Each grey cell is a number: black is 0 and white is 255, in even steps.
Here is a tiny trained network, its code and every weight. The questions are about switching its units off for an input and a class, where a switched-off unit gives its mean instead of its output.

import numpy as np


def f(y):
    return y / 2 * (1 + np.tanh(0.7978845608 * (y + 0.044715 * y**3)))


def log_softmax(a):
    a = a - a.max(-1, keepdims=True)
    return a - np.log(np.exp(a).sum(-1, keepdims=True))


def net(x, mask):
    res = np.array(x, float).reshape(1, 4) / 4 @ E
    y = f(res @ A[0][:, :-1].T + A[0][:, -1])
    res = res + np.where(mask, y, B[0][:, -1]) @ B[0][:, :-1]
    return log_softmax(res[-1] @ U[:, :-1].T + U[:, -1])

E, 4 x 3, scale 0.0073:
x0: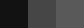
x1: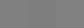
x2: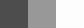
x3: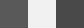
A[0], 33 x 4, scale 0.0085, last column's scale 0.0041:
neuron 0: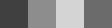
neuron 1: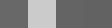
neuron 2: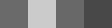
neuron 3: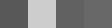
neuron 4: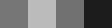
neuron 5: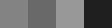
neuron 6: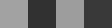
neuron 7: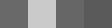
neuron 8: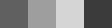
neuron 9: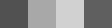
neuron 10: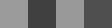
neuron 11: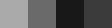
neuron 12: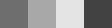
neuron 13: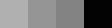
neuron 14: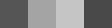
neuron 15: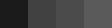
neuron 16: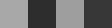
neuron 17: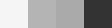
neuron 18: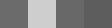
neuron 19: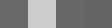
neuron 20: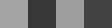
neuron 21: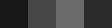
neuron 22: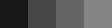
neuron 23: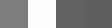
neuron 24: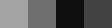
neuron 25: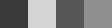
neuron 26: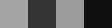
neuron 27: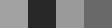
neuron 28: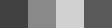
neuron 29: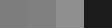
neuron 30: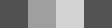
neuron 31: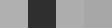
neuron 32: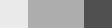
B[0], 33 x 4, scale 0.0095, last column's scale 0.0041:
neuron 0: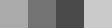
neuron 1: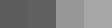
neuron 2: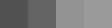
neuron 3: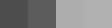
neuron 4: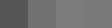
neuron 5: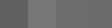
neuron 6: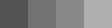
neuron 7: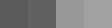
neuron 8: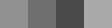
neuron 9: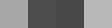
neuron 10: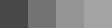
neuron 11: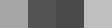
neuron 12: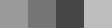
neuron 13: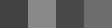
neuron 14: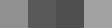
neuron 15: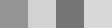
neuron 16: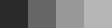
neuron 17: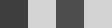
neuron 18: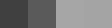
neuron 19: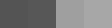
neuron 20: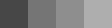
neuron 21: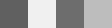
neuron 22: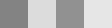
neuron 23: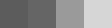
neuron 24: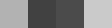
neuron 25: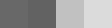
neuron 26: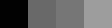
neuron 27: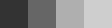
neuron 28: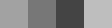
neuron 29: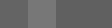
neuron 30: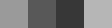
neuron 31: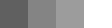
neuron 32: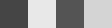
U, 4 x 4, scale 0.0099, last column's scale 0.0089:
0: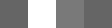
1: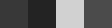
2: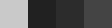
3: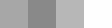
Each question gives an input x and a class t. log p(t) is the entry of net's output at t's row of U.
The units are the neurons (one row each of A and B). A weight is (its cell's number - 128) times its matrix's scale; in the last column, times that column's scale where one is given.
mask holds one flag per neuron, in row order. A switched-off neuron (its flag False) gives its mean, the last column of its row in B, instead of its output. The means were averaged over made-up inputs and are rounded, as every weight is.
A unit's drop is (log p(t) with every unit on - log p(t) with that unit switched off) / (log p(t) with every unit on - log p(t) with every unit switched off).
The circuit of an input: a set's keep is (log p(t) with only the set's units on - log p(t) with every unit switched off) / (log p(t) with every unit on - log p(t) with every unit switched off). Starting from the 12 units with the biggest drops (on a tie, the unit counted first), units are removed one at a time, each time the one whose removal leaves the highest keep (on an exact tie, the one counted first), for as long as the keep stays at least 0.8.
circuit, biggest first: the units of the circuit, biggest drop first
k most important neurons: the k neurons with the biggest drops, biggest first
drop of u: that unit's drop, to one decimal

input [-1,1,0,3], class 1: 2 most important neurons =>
[neuron 15; neuron 22]
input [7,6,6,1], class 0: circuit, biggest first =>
[neuron 21]
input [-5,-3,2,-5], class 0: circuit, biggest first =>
[neuron 32; neuron 17]
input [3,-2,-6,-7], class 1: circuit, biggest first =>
[neuron 27; neuron 16]
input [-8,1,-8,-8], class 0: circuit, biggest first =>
[neuron 32; neuron 17]
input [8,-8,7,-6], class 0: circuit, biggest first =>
[neuron 21; neuron 22]
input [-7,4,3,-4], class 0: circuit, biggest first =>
[neuron 32; neuron 17]
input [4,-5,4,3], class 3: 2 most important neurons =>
[neuron 32; neuron 17]
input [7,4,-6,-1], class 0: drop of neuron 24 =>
-0.1
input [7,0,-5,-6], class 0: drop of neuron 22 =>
0.2
